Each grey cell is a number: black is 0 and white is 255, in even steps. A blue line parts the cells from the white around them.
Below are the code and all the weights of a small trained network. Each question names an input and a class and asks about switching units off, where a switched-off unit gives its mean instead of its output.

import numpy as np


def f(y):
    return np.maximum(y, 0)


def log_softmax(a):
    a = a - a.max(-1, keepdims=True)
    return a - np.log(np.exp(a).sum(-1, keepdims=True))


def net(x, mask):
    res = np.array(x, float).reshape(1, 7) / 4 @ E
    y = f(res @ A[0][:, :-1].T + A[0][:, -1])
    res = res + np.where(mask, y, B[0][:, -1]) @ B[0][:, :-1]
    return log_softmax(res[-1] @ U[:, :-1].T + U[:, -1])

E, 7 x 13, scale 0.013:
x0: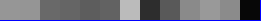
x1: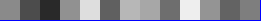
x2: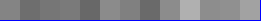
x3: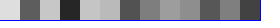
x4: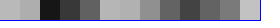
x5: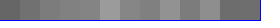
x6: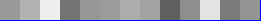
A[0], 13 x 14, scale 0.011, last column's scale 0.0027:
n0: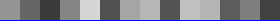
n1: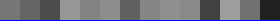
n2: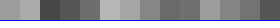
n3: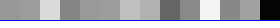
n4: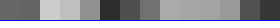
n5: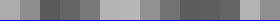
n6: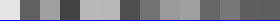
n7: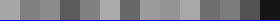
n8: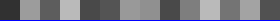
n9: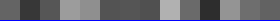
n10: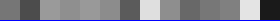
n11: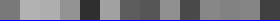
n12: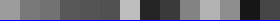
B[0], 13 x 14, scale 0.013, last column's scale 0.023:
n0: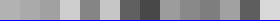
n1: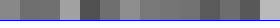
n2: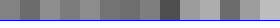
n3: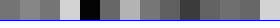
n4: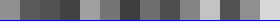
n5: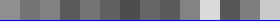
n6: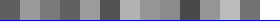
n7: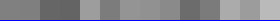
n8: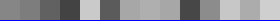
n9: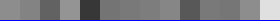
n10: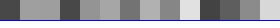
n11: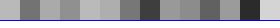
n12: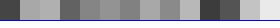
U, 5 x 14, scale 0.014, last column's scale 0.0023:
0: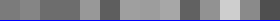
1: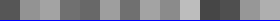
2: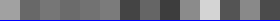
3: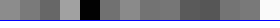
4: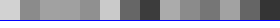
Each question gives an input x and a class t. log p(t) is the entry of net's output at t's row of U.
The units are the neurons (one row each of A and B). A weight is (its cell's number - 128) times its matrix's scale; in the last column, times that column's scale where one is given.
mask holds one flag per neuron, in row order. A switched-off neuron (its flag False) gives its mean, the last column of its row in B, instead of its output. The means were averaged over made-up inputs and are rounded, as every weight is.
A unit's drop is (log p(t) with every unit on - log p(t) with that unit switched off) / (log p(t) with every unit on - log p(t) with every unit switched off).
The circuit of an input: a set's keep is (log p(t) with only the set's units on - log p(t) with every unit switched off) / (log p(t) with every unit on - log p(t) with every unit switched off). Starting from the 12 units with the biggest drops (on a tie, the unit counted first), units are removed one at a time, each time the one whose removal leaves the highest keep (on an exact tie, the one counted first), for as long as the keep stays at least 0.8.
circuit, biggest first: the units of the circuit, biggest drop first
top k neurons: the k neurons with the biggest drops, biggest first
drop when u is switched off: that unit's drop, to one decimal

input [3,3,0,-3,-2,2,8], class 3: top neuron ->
n3
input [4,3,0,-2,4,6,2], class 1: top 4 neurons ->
n12, n4, n11, n6
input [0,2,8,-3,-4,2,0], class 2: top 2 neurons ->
n6, n4
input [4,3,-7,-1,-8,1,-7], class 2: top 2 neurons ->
n4, n3
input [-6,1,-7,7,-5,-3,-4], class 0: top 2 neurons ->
n6, n12
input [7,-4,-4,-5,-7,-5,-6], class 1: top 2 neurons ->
n12, n5
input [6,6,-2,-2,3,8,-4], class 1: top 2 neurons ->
n12, n11
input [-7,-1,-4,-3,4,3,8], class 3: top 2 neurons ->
n3, n12
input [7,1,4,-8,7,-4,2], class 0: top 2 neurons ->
n8, n10
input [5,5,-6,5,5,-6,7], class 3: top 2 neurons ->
n3, n10
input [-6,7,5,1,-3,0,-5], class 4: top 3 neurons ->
n0, n12, n3
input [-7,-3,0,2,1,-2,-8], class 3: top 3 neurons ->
n9, n12, n1
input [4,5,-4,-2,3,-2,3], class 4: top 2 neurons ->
n0, n10
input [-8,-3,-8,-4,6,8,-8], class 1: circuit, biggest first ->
n10
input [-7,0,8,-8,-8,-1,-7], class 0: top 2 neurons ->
n8, n12
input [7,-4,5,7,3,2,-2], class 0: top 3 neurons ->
n6, n10, n7
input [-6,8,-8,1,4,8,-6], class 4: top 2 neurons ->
n0, n12
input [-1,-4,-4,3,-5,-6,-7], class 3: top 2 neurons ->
n9, n5
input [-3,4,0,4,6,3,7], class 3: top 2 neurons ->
n3, n4
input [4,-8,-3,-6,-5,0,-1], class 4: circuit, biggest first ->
n11
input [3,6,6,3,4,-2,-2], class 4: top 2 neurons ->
n0, n4
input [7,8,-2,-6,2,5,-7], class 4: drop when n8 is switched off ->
0.1
